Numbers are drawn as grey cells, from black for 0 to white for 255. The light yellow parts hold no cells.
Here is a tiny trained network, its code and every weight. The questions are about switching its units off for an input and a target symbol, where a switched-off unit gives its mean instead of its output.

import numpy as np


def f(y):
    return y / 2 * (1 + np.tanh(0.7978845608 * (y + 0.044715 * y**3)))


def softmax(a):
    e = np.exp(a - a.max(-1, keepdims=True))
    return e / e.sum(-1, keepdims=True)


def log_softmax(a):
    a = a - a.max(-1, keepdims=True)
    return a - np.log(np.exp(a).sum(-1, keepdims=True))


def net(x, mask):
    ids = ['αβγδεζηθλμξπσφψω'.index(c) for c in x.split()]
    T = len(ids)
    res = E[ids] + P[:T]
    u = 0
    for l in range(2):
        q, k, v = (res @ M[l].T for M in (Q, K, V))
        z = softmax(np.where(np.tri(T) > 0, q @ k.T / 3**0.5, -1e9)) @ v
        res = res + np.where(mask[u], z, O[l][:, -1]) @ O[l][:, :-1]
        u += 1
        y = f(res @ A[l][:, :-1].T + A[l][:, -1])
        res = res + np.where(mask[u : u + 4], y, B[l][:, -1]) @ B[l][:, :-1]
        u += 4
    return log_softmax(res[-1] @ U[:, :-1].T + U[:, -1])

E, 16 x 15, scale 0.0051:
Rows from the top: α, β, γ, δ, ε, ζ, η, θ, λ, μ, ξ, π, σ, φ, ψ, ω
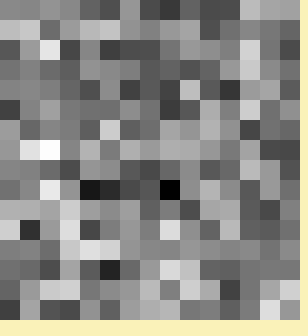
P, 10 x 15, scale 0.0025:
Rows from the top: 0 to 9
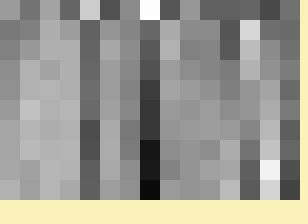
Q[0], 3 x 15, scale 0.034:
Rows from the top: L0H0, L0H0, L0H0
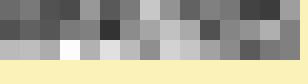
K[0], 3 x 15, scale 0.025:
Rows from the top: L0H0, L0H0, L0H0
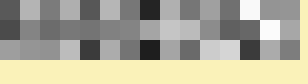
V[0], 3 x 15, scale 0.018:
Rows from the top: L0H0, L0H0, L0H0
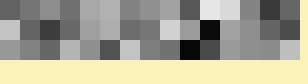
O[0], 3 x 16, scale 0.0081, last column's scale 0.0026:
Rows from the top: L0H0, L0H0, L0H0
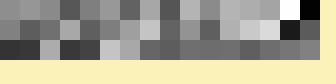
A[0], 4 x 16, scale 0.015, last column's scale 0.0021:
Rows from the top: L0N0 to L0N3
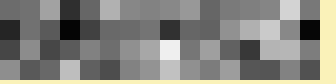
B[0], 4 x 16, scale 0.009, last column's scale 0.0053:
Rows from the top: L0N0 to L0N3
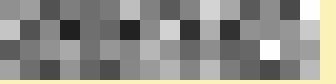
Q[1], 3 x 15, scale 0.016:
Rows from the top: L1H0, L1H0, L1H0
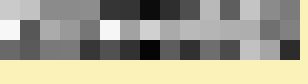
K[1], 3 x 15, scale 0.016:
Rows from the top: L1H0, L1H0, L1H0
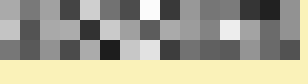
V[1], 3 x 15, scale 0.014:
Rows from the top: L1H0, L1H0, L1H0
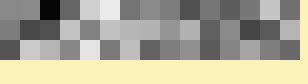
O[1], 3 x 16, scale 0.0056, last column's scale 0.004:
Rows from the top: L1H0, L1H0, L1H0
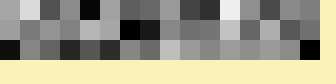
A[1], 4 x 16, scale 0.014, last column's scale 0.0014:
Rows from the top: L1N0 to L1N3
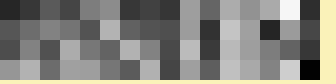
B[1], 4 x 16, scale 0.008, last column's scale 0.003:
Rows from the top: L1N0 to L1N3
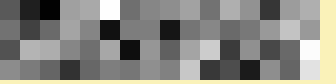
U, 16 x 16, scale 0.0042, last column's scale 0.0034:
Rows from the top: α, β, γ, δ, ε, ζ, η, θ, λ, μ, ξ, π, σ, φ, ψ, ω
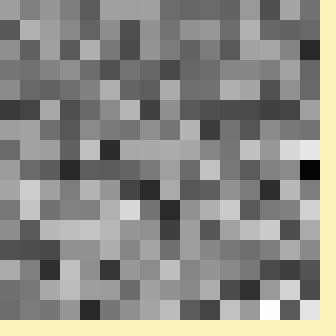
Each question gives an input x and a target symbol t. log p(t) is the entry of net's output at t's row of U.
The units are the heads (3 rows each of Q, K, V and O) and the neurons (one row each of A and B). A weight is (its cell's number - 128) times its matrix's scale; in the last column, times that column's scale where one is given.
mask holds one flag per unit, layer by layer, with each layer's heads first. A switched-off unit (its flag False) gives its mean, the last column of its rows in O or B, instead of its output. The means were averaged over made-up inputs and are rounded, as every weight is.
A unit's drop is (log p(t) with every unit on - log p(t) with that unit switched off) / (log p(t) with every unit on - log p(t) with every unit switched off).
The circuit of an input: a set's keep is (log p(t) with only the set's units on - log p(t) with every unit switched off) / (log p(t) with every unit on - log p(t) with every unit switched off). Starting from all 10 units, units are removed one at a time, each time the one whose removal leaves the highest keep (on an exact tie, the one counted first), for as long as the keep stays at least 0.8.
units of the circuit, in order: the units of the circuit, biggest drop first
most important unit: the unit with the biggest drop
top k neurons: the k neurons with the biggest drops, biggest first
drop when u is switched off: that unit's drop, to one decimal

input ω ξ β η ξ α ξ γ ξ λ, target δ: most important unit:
L1N1
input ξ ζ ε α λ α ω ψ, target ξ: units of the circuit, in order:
L0H0; L0N0
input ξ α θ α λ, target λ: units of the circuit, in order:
L0H0; L0N1
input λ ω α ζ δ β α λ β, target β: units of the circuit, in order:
L1N2; L0H0; L1H0; L0N1
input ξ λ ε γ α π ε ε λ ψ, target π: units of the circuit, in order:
L0H0; L1H0
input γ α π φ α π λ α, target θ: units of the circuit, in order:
L1H0; L0H0; L0N0
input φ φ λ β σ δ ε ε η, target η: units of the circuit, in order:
L0H0; L1N3; L1H0
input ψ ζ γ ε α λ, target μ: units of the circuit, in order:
L0H0; L1H0; L0N2
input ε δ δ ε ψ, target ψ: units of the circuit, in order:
L0H0; L0N2
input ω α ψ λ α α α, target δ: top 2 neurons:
L1N1; L0N2
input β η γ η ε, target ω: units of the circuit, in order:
L0H0; L1H0
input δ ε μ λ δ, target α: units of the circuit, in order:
L0H0; L1H0; L0N1
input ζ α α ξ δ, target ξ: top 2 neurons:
L0N0; L0N1
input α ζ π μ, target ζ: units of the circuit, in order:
L0H0
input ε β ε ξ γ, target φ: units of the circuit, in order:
L0H0; L0N3
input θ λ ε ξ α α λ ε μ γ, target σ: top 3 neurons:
L1N0; L0N1; L0N0
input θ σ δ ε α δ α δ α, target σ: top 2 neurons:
L1N0; L0N1
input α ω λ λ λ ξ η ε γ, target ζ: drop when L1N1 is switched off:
0.0
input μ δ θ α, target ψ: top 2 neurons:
L0N2; L0N3
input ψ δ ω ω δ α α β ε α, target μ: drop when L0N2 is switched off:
0.4
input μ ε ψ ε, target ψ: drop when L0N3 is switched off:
0.1
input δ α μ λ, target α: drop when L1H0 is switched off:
1.0
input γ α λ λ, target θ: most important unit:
L1H0
